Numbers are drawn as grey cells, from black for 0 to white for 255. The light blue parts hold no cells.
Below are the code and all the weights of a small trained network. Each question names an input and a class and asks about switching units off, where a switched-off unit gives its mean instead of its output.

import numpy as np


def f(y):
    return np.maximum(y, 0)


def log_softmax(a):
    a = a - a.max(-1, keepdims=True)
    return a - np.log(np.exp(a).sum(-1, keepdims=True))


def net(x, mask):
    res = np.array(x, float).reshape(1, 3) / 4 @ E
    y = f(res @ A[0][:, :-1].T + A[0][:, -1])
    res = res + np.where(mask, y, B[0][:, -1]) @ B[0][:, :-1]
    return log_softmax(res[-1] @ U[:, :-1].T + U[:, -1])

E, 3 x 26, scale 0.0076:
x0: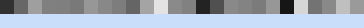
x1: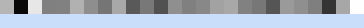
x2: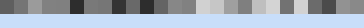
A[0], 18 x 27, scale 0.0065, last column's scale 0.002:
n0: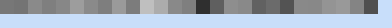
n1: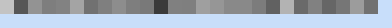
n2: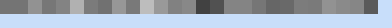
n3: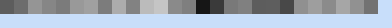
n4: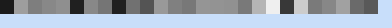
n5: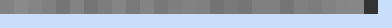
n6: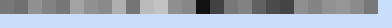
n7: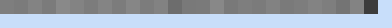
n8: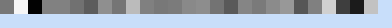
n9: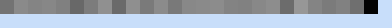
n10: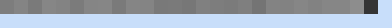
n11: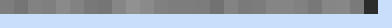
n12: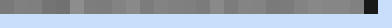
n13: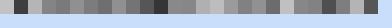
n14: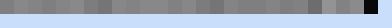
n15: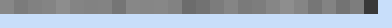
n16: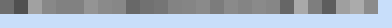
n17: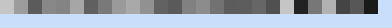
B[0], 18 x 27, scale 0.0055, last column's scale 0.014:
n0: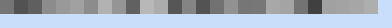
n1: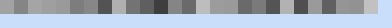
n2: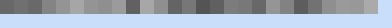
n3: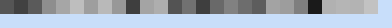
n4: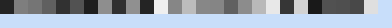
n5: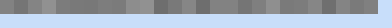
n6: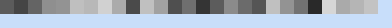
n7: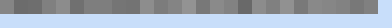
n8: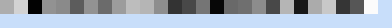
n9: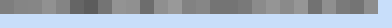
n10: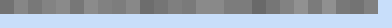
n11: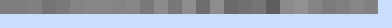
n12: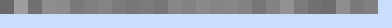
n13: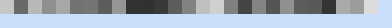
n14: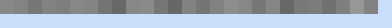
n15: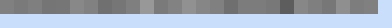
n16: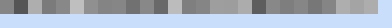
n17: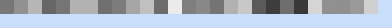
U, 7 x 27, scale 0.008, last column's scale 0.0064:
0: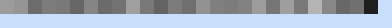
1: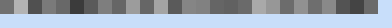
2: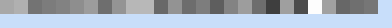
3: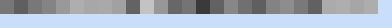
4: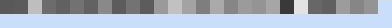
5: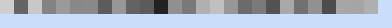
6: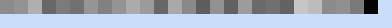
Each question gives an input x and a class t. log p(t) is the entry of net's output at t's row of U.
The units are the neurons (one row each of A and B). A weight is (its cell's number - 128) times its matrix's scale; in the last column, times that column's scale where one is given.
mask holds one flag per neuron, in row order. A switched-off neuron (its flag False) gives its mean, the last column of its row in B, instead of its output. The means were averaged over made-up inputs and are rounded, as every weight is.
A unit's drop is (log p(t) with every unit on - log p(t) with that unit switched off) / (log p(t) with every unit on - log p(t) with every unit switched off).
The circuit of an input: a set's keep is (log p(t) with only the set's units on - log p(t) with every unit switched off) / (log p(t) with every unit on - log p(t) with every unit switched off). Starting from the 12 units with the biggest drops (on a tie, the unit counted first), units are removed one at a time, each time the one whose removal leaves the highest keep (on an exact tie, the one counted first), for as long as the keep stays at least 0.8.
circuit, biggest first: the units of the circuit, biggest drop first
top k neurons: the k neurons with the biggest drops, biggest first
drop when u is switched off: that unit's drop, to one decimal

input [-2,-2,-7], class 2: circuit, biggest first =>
n17
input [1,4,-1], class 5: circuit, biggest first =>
n8; n4
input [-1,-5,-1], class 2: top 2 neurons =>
n4; n8
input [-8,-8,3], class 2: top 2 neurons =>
n17; n8
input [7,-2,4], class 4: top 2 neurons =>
n4; n8
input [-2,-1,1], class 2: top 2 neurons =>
n4; n13
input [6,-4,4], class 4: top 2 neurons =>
n8; n4
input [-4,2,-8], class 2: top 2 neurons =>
n17; n4
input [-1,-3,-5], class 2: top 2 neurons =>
n8; n17
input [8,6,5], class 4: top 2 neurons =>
n4; n8
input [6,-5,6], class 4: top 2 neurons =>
n8; n4
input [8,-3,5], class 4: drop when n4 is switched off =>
0.1
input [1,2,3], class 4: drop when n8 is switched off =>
0.3
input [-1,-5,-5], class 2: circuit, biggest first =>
n8
